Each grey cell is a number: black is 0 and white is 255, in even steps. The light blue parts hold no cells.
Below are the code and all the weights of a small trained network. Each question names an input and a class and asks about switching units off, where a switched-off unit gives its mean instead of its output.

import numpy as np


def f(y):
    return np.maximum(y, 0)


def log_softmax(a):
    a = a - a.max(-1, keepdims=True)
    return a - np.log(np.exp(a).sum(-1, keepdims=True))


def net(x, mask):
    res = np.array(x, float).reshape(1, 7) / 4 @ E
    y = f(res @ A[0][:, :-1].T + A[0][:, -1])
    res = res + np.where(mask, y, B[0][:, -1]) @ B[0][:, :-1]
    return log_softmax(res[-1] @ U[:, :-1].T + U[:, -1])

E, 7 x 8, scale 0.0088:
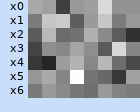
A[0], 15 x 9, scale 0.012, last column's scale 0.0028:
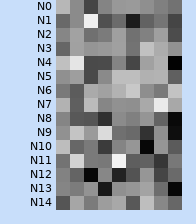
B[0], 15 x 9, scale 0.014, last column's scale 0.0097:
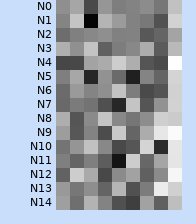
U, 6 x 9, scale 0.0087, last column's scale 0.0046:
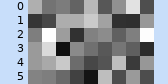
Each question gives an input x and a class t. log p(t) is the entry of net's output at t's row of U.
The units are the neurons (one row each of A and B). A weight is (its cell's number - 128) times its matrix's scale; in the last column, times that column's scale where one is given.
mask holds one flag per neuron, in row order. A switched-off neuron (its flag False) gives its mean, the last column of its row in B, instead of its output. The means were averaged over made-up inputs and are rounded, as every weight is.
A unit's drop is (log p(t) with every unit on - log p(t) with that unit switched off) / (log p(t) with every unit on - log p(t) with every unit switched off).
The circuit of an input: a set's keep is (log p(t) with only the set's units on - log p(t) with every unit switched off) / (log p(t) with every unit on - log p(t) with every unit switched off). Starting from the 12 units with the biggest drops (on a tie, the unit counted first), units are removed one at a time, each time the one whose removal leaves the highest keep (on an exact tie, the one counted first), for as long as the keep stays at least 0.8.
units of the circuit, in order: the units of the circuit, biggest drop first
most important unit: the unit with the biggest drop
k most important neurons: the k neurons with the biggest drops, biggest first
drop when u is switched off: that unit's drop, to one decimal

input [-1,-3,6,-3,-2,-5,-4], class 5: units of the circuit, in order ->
[N11]
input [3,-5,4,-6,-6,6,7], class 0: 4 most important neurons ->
[N9; N6; N7; N1]
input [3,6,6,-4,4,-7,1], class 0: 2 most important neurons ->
[N13; N8]
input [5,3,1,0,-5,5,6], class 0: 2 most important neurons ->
[N9; N1]
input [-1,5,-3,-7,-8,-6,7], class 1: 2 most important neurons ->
[N4; N9]
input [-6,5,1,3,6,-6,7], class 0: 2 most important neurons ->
[N13; N4]
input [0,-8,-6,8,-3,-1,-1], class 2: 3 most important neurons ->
[N12; N10; N7]
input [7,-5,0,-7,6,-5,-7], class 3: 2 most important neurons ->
[N4; N0]
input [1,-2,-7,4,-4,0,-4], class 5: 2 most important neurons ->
[N7; N10]
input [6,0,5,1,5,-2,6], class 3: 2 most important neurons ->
[N4; N5]
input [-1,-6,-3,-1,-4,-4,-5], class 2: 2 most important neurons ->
[N12; N9]
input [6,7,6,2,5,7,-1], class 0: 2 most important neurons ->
[N9; N12]
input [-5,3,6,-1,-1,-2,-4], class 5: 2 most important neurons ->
[N11; N5]
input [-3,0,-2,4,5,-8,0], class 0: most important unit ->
N13
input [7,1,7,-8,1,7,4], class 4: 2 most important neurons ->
[N10; N1]
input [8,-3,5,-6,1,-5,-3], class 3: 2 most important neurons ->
[N5; N0]
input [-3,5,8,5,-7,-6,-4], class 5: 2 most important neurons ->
[N11; N9]
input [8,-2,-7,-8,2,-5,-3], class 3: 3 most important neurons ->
[N5; N0; N11]
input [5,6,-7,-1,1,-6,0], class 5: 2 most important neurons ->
[N7; N9]
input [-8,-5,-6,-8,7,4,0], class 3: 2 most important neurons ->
[N1; N4]
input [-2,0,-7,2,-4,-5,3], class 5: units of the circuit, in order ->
[N7]
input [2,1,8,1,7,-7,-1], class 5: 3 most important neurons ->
[N11; N4; N9]
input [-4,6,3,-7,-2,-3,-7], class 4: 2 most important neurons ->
[N10; N12]
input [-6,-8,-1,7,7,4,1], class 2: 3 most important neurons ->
[N12; N4; N10]
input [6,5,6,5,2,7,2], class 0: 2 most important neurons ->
[N9; N12]
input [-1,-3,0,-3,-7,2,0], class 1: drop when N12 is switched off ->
0.0
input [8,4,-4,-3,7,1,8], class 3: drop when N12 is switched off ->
0.1
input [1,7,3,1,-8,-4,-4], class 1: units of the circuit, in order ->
[N4]
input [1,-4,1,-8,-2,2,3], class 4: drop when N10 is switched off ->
0.9
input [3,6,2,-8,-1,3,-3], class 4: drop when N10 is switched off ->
1.0
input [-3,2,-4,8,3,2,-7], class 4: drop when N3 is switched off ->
0.2
